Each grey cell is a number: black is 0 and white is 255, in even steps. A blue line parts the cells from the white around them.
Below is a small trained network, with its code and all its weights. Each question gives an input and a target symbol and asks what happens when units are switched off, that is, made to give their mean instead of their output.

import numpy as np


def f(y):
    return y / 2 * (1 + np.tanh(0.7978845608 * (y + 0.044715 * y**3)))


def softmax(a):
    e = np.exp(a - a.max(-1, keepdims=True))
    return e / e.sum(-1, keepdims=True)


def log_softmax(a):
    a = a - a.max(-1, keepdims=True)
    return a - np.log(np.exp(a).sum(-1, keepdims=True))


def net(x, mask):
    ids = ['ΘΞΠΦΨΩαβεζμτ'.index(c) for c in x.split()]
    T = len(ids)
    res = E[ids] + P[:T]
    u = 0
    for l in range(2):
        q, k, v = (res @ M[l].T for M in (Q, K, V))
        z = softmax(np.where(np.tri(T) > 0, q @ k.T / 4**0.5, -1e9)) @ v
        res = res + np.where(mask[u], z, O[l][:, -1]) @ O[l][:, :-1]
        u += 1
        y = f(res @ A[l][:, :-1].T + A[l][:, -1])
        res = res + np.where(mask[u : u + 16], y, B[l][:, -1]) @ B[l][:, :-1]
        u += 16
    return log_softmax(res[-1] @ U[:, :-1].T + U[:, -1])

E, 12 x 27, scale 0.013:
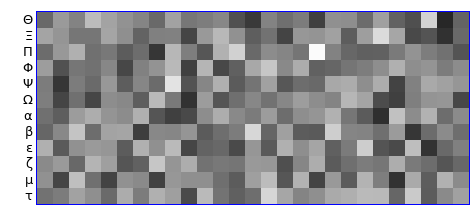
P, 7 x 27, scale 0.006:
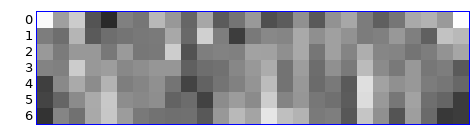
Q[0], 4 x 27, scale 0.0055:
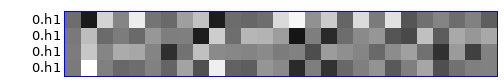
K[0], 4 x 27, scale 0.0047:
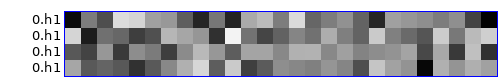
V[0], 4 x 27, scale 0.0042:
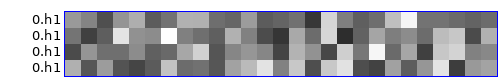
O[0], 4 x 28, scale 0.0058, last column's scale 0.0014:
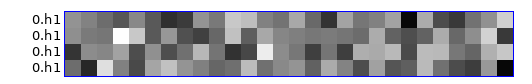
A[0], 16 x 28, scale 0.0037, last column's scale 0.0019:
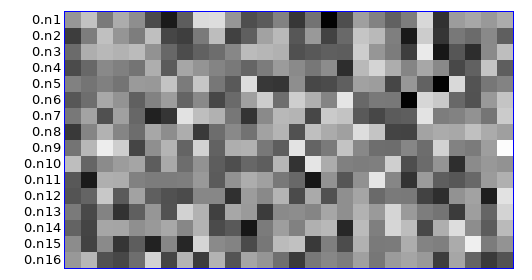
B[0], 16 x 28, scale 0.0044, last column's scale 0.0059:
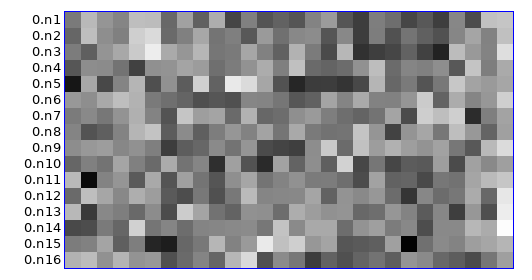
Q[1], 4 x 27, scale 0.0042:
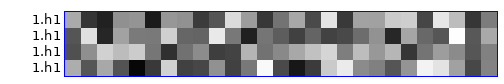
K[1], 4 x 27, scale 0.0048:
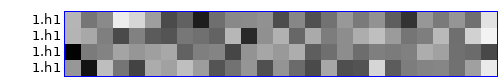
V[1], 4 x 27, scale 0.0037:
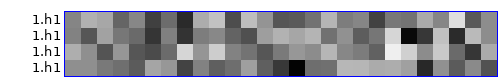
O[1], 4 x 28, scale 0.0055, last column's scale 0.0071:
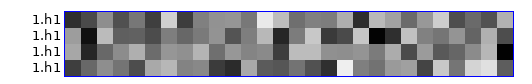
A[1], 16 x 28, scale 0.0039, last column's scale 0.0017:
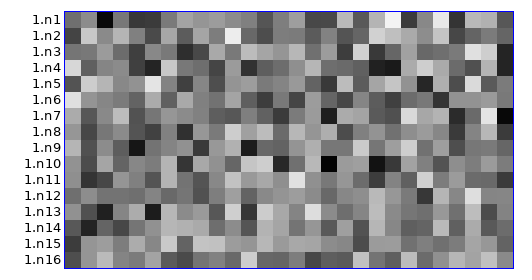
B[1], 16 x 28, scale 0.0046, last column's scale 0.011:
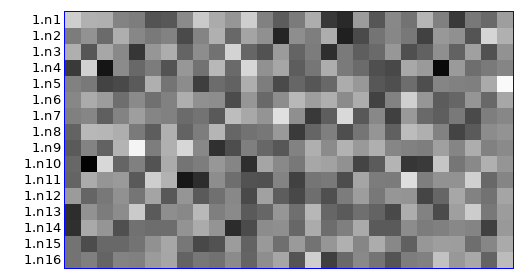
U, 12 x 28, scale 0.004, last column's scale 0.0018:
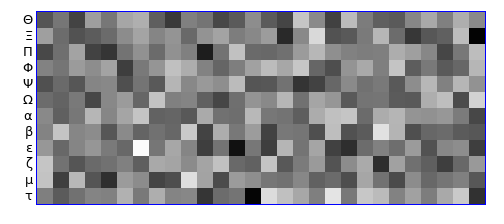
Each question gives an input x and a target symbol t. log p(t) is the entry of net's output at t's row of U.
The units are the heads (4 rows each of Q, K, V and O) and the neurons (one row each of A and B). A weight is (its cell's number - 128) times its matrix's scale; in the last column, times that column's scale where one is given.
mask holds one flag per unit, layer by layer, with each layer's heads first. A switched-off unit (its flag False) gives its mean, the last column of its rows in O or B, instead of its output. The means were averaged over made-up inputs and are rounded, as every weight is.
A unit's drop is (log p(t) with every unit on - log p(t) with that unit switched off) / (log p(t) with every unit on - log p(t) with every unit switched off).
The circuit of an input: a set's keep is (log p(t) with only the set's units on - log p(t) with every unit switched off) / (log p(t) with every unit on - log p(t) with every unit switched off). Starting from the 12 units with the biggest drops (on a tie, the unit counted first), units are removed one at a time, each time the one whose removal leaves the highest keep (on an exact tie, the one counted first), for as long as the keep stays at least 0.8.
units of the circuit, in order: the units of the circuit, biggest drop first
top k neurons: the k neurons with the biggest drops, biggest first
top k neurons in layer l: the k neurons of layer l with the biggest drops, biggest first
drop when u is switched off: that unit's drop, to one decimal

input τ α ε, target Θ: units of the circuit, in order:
0.h1, 1.h1, 0.n8, 0.n6
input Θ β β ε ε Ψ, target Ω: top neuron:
0.n13
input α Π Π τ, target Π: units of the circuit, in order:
1.h1, 0.h1
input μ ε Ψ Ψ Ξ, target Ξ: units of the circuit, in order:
0.n3, 0.h1, 0.n15, 1.n5
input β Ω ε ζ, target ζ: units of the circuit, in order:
0.h1, 0.n7
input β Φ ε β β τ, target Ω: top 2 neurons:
0.n14, 0.n13
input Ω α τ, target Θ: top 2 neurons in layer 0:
0.n8, 0.n6
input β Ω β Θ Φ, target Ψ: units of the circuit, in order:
0.h1, 1.n13
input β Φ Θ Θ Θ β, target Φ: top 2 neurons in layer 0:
0.n1, 0.n15
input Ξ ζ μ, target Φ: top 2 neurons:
0.n7, 1.n5
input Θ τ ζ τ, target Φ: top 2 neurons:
0.n7, 1.n5
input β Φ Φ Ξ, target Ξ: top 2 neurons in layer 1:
1.n5, 1.n1
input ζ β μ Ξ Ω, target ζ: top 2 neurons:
1.n1, 0.n14
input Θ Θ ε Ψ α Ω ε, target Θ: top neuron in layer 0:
0.n6
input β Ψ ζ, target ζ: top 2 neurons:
0.n14, 0.n7
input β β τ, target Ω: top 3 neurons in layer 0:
0.n14, 0.n13, 0.n15
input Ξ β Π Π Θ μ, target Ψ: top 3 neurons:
1.n13, 1.n1, 1.n2
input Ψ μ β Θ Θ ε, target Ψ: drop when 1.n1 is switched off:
0.3
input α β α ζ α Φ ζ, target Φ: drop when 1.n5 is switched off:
0.4
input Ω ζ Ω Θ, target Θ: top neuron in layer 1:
1.n1
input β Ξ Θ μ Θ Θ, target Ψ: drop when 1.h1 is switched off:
0.2
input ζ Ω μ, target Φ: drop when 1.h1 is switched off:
1.0
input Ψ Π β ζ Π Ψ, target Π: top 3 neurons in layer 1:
1.n14, 1.n15, 1.n8
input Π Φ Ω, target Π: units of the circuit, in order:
0.h1, 1.h1
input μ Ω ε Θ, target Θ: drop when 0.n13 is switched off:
0.2
